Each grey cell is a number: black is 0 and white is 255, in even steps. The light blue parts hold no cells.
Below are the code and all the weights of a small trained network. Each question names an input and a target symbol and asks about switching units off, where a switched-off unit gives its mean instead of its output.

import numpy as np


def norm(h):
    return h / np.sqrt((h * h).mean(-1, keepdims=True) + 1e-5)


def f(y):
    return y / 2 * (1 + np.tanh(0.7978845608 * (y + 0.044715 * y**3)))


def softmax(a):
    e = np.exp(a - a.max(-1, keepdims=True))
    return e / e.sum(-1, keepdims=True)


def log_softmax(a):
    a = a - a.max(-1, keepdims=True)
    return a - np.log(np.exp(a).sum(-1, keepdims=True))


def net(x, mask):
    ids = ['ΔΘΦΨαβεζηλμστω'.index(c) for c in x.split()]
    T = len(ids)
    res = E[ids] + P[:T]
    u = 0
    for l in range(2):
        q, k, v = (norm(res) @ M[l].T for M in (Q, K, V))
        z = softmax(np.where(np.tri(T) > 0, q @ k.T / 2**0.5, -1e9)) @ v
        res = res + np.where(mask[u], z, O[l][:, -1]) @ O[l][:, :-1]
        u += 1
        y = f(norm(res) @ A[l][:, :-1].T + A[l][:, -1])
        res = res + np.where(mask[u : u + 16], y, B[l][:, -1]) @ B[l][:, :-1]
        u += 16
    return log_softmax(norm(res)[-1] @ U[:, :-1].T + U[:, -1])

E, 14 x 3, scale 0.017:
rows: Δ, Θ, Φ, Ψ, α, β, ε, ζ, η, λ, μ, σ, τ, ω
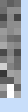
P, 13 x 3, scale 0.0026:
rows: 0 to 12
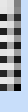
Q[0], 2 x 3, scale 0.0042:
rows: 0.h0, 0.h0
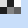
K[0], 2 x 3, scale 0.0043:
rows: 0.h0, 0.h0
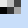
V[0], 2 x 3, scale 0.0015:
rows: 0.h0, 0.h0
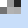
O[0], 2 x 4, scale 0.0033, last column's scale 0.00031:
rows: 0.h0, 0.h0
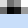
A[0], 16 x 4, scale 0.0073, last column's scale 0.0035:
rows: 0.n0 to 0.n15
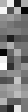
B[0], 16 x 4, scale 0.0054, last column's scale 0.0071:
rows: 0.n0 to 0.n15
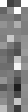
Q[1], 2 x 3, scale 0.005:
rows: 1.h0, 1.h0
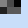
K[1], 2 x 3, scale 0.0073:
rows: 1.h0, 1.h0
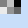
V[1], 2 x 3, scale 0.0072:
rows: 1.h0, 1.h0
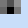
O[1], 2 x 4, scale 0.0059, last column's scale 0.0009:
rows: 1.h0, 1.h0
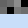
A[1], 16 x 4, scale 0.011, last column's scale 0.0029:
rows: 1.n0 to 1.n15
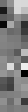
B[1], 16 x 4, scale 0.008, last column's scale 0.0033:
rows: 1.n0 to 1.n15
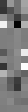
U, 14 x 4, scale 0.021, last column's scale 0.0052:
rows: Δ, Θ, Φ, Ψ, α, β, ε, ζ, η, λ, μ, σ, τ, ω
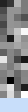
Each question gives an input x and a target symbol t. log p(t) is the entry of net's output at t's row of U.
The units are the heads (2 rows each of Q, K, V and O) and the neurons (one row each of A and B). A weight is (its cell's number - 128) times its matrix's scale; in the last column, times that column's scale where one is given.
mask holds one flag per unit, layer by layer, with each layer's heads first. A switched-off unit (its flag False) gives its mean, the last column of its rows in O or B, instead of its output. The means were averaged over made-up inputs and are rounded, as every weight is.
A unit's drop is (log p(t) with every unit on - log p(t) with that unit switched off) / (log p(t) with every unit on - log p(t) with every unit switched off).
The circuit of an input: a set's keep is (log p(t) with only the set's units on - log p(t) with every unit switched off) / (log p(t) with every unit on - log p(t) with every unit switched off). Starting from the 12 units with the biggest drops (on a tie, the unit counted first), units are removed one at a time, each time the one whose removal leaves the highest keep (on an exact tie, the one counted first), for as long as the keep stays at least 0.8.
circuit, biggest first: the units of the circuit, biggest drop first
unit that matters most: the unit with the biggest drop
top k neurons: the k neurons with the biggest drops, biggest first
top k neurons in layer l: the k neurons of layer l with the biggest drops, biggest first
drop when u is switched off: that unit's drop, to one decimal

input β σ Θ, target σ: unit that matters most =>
1.h0
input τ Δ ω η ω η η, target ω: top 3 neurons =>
1.n9; 1.n3; 0.n15
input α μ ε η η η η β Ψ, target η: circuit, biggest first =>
0.n0; 1.n3
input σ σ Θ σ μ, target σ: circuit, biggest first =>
1.h0; 1.n3
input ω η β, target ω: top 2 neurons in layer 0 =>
0.n5; 0.n7
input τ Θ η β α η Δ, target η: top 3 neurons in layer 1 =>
1.n3; 1.n0; 1.n1
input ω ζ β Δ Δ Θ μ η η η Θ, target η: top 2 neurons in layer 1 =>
1.n3; 1.n0
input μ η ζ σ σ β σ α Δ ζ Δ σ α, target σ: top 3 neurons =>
0.n12; 1.n3; 0.n13
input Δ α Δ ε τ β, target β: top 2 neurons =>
0.n9; 0.n8
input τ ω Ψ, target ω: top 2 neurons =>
0.n0; 1.n3
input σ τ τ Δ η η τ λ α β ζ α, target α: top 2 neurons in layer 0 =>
0.n1; 0.n0
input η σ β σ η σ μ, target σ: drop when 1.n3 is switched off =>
0.2
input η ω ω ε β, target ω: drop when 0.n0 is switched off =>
0.0
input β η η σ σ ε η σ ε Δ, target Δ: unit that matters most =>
0.n0
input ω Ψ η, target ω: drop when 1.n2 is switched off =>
0.1
